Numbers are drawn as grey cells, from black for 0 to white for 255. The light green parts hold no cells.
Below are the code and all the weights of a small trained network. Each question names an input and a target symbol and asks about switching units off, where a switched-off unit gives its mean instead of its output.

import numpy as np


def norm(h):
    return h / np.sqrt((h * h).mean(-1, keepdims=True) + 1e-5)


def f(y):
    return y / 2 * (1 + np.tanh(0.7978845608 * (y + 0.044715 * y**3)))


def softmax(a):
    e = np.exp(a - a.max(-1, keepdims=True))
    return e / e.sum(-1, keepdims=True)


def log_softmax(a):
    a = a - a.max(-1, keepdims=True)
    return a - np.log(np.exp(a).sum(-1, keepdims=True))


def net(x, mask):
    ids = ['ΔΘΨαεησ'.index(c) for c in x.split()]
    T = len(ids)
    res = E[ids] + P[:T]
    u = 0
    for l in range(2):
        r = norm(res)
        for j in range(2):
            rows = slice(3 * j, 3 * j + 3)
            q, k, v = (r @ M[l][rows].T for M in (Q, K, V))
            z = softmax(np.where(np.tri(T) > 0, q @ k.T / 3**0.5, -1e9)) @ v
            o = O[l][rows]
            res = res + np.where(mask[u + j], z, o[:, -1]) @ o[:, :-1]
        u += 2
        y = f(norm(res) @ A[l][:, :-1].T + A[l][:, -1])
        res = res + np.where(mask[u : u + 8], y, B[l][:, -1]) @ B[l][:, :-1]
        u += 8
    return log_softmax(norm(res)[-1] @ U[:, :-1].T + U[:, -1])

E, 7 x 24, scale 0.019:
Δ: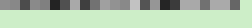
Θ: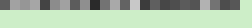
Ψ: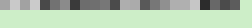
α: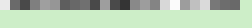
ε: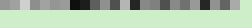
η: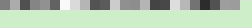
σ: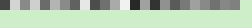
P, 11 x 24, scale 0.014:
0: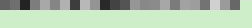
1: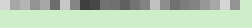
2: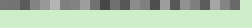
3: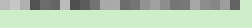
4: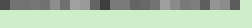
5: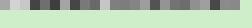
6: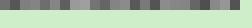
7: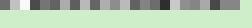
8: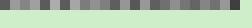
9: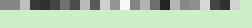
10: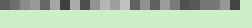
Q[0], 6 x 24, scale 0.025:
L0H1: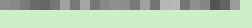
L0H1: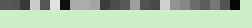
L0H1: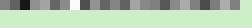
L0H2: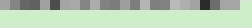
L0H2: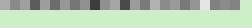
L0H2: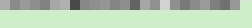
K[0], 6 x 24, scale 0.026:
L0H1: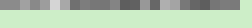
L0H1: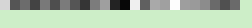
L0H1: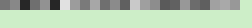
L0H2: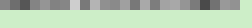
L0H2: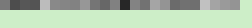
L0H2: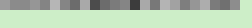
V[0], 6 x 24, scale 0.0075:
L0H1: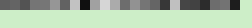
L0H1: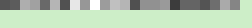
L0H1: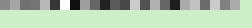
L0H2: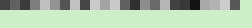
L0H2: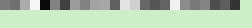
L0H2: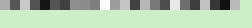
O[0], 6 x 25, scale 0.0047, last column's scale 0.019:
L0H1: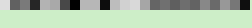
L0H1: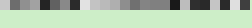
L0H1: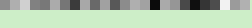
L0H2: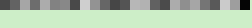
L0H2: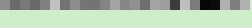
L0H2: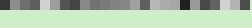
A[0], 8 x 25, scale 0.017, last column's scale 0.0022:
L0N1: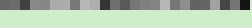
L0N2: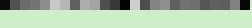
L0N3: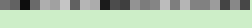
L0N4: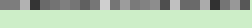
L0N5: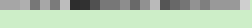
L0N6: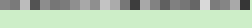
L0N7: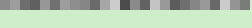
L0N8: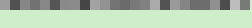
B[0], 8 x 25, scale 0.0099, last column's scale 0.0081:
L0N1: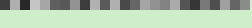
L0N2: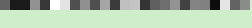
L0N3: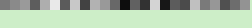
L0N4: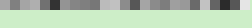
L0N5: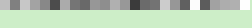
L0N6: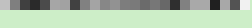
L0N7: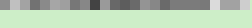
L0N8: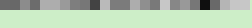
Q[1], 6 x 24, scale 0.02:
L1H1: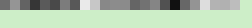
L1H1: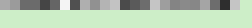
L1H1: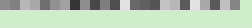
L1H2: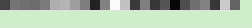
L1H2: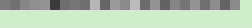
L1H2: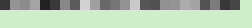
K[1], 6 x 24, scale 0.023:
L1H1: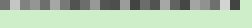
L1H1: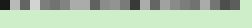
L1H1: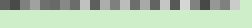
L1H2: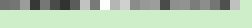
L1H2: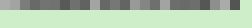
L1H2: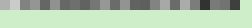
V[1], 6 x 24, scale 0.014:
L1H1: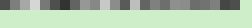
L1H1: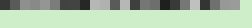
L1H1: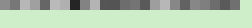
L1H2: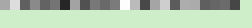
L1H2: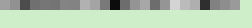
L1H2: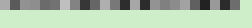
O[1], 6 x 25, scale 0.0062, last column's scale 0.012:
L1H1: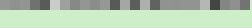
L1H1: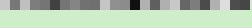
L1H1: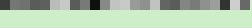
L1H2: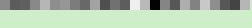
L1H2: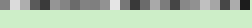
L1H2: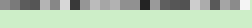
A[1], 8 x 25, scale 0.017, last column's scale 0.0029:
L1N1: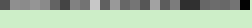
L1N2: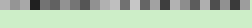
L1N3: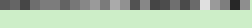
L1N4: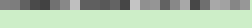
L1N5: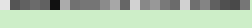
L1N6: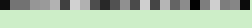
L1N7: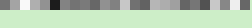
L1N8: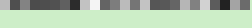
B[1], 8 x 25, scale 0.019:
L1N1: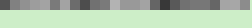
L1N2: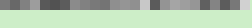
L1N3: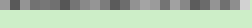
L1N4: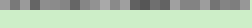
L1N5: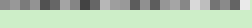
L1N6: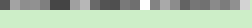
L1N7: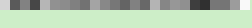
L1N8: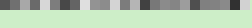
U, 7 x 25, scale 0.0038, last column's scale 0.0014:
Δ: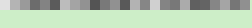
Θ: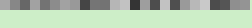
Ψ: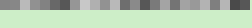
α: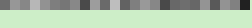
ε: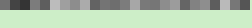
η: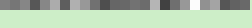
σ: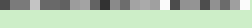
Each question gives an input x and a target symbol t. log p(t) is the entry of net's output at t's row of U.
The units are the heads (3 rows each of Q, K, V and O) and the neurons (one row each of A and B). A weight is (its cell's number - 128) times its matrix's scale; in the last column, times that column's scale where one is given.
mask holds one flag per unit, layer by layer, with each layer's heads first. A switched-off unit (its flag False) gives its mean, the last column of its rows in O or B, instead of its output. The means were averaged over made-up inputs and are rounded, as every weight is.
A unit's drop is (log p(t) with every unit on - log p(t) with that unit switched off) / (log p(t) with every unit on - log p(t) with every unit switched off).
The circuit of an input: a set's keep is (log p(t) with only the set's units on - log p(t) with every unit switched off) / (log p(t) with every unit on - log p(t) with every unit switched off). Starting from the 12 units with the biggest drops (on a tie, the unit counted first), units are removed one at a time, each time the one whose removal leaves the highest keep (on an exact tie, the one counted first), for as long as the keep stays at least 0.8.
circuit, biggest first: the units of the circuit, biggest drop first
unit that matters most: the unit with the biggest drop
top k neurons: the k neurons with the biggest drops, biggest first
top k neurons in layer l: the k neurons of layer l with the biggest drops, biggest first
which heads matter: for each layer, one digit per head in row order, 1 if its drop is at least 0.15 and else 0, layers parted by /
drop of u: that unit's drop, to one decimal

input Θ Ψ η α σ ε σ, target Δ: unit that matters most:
L1H1
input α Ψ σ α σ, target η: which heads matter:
10 / 01
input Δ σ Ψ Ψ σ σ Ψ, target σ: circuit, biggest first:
[L0N6; L1H2; L1N6; L0H2]
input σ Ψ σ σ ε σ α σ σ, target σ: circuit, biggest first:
[L1H2; L1N6]
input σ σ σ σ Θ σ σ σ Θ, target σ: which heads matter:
00 / 01
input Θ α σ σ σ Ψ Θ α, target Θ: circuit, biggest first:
[L1N5; L0H1]
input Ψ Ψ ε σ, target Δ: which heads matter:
01 / 10
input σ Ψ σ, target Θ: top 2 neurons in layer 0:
[L0N1; L0N7]
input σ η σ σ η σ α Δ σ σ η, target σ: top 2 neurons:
[L1N6; L0N6]
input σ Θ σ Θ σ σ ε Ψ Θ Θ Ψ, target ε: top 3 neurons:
[L1N5; L0N4; L1N6]
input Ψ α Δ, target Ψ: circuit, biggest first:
[L0H2; L1N8; L0H1]
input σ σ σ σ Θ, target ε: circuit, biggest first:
[L0N2; L0H2]
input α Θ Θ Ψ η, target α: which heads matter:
10 / 00
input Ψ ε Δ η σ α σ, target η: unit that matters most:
L0H1
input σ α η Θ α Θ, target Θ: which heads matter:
10 / 10
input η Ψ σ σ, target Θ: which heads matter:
10 / 01
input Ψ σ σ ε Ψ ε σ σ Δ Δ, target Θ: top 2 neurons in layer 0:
[L0N8; L0N4]
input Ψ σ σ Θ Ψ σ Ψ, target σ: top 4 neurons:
[L0N6; L1N6; L1N5; L1N7]
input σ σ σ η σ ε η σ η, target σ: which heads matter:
01 / 01
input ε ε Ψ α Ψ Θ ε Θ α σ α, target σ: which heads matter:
11 / 01
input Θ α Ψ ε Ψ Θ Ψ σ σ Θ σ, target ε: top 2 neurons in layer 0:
[L0N5; L0N8]
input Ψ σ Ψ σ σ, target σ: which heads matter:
00 / 00
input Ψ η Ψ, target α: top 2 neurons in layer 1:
[L1N1; L1N5]
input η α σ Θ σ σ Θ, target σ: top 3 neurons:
[L1N6; L0N6; L1N5]
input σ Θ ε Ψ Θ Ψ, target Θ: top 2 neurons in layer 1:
[L1N5; L1N3]
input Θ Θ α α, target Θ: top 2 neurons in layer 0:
[L0N4; L0N5]
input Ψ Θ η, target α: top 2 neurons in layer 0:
[L0N1; L0N3]
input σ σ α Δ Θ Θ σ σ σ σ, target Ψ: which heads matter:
10 / 00
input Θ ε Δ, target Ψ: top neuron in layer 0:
[L0N4]
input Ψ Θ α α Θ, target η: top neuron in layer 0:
[L0N4]
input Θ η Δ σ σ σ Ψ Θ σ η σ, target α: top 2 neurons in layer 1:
[L1N1; L1N5]
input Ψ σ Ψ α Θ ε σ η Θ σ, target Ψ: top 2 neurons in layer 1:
[L1N8; L1N5]
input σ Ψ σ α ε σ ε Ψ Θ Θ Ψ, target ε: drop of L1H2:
0.4
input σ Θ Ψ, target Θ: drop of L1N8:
0.2
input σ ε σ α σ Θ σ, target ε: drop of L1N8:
0.2
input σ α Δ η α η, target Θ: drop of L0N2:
0.0
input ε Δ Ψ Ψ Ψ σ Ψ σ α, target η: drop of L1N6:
0.1
